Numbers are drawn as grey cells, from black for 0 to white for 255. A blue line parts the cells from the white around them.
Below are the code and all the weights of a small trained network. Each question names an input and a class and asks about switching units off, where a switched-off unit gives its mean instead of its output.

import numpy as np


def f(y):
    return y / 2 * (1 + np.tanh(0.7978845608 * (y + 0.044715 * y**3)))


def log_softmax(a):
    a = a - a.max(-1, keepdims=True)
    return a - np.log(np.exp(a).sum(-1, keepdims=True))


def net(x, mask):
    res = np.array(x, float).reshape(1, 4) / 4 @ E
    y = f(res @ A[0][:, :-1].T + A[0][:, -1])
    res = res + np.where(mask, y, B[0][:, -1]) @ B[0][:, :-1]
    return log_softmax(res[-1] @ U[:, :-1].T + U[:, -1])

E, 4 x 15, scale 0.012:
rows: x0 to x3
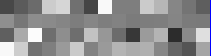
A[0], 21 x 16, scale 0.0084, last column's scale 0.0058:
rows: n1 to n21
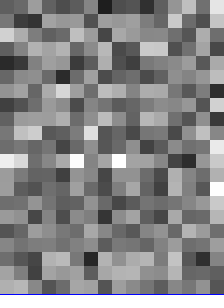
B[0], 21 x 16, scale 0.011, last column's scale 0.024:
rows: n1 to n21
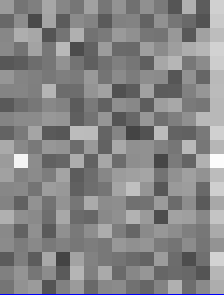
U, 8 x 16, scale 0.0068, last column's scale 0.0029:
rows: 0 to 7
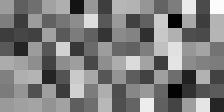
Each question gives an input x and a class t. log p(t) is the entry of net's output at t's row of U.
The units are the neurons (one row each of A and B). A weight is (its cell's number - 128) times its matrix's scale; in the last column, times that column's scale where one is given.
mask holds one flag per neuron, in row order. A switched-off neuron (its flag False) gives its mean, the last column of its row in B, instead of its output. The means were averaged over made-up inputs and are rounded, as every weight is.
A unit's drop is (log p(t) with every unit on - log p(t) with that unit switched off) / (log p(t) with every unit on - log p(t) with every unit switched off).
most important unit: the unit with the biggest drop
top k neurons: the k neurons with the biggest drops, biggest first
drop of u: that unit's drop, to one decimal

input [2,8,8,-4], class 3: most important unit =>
n4
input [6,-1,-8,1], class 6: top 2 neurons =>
[n20 n7]
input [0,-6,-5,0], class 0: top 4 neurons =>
[n12 n3 n10 n14]
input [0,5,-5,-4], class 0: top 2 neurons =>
[n10 n14]
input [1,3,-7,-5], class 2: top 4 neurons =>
[n19 n2 n5 n4]
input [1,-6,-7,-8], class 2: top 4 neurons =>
[n19 n2 n5 n8]
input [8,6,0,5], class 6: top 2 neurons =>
[n19 n20]
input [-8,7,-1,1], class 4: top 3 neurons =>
[n3 n21 n16]
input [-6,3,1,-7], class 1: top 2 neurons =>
[n10 n15]
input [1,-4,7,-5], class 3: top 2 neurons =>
[n4 n5]
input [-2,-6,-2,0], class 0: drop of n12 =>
0.8
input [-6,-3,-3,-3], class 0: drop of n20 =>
0.0
